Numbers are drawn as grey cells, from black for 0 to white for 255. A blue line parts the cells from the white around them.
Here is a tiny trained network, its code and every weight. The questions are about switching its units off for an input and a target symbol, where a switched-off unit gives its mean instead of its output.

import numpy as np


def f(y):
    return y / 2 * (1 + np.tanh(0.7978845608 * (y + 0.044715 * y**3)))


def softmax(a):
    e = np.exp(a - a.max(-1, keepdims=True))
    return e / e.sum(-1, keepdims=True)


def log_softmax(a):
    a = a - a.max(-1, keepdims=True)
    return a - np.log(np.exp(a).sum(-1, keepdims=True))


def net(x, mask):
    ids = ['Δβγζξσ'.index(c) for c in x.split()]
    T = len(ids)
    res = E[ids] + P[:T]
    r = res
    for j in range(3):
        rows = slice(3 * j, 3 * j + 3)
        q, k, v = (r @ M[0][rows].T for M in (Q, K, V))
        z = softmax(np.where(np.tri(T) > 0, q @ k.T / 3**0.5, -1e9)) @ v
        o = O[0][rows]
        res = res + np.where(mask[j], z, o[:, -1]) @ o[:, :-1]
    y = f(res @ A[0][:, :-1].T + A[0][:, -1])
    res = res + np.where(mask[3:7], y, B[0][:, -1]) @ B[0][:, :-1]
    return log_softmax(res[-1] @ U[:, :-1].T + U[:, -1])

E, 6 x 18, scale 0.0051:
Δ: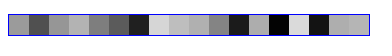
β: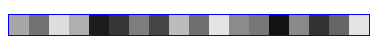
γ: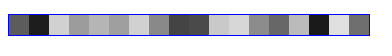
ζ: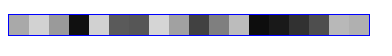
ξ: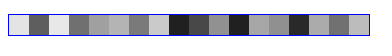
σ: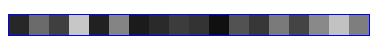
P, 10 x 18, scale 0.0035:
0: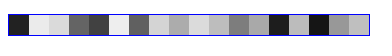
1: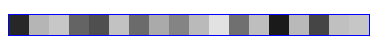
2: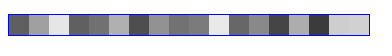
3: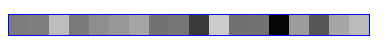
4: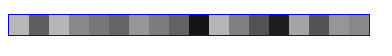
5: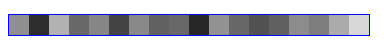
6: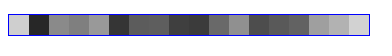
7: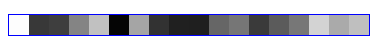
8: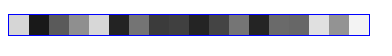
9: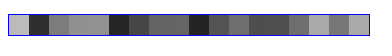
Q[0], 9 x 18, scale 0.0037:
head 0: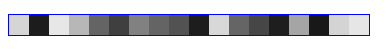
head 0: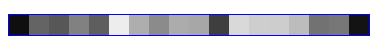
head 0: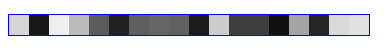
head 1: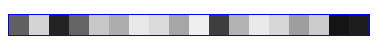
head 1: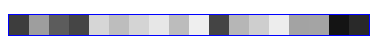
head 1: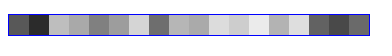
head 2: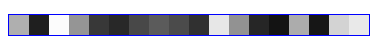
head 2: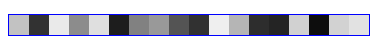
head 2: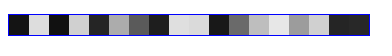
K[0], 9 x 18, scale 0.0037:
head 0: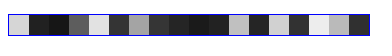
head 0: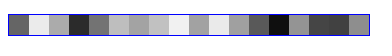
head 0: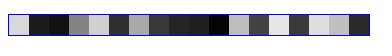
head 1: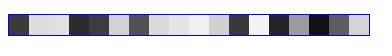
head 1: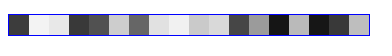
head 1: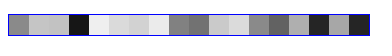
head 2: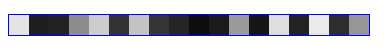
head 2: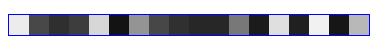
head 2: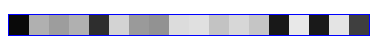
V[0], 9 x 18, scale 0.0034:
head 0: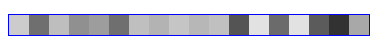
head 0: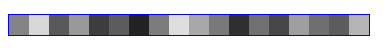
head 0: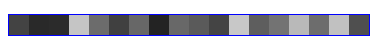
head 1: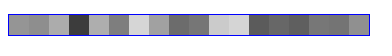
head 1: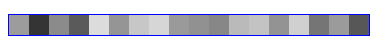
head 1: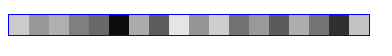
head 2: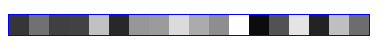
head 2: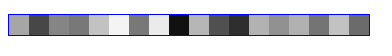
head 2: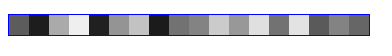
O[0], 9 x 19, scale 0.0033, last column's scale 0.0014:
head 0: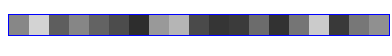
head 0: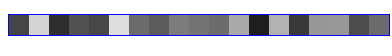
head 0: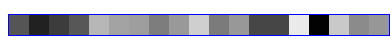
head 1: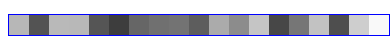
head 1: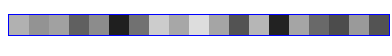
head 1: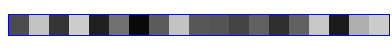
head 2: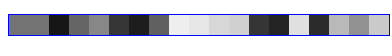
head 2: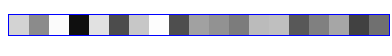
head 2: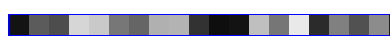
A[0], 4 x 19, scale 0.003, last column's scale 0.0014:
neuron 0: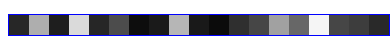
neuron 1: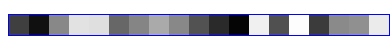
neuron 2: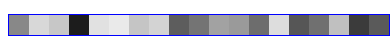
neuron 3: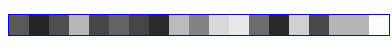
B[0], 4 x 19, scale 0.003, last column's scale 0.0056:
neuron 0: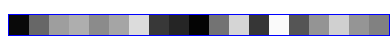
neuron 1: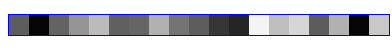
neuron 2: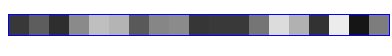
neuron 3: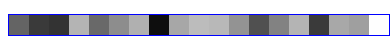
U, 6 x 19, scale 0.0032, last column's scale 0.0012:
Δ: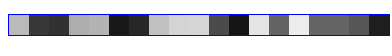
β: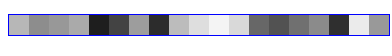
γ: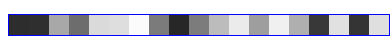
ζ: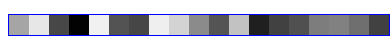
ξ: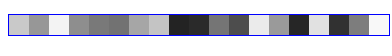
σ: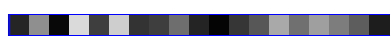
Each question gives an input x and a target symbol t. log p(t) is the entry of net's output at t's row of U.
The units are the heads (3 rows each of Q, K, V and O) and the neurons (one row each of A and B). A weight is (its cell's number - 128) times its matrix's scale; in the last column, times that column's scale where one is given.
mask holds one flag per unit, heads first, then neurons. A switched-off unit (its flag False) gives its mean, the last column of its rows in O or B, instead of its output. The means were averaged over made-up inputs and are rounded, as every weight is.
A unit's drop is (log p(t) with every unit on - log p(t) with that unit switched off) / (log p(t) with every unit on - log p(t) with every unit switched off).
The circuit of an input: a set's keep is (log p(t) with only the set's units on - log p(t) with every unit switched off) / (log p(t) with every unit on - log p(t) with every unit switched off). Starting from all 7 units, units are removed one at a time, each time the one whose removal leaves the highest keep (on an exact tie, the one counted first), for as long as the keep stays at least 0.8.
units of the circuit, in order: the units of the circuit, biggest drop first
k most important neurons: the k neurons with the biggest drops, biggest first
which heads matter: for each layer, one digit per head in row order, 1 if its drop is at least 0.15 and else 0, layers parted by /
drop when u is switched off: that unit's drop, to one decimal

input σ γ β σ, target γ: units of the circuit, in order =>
[head 1; head 0]
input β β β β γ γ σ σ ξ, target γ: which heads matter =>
110
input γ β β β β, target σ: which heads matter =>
111
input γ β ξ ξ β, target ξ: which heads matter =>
101
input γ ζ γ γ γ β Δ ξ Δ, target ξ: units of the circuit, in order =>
[head 2; neuron 3]
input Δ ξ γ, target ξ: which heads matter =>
101
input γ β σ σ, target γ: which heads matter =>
110
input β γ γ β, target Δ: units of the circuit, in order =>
[head 2; neuron 1; head 0]
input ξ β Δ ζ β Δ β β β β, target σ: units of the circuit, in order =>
[head 2; head 1; neuron 0]
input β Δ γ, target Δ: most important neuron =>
[neuron 1]
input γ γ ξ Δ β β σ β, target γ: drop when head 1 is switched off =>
0.5
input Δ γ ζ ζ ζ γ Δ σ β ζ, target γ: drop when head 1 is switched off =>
0.6
